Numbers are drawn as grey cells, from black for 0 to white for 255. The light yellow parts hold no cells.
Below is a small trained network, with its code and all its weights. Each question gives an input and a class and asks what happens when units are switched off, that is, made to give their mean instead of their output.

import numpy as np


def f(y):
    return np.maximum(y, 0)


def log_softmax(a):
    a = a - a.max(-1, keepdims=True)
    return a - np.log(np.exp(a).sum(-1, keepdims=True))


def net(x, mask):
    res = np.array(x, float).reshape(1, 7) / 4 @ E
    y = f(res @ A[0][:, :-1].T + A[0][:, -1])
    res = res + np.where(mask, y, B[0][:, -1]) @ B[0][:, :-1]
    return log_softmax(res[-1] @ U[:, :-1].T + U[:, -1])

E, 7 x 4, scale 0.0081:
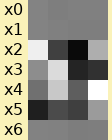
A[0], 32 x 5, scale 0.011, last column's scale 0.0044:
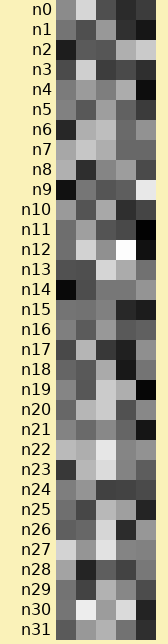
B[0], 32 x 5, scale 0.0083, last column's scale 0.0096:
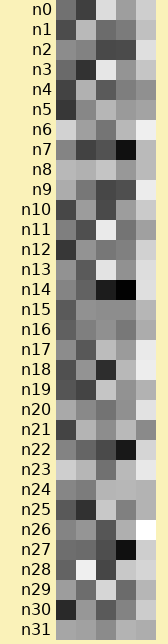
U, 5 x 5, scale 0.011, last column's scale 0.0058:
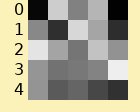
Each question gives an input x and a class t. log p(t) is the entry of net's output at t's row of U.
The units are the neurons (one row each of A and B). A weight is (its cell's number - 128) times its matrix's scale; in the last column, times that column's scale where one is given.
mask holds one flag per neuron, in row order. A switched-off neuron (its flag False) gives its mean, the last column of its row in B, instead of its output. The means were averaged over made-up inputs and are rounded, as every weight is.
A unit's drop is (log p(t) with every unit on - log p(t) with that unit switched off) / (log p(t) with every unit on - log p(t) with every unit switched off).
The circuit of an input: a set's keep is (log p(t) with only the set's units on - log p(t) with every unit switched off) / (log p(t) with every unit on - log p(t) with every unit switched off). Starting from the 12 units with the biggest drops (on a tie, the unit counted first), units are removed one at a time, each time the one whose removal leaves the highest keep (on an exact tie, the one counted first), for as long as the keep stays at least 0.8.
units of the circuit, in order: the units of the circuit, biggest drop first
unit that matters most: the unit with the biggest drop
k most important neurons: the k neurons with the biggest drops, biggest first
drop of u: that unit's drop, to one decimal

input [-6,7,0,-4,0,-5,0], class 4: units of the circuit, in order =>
(n27 n22)
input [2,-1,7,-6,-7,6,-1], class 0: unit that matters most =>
n28
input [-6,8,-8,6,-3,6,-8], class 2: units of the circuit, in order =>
(n6 n23)
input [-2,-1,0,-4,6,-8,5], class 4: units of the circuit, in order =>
(n22 n27)
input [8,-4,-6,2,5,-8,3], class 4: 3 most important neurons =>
(n7 n22 n27)
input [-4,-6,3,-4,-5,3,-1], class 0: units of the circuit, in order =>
(n28 n6)
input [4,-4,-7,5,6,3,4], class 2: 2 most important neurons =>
(n6 n23)
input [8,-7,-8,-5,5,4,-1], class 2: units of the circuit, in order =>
(n23 n6)
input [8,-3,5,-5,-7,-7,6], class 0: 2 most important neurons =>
(n28 n10)
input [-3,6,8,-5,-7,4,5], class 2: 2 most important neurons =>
(n8 n30)
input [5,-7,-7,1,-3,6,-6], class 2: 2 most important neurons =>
(n6 n23)
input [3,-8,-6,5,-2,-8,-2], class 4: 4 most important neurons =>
(n7 n22 n27 n28)
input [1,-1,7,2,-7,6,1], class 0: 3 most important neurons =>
(n28 n6 n23)
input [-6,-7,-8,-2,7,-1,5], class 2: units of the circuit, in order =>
(n23)
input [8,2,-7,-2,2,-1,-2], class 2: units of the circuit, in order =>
(n23 n6)
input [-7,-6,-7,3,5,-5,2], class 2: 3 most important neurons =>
(n23 n6 n20)
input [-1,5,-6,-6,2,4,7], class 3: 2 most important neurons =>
(n14 n2)
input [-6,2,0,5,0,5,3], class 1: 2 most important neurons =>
(n3 n17)
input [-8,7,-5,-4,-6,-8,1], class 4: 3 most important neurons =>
(n22 n27 n7)
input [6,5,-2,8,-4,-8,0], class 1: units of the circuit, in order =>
(n0)
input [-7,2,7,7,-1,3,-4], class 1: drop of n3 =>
0.1
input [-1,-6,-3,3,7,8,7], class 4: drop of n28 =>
0.2
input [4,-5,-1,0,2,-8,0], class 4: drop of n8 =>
0.0
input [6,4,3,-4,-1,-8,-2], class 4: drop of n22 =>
0.1
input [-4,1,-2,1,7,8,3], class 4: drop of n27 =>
-0.1
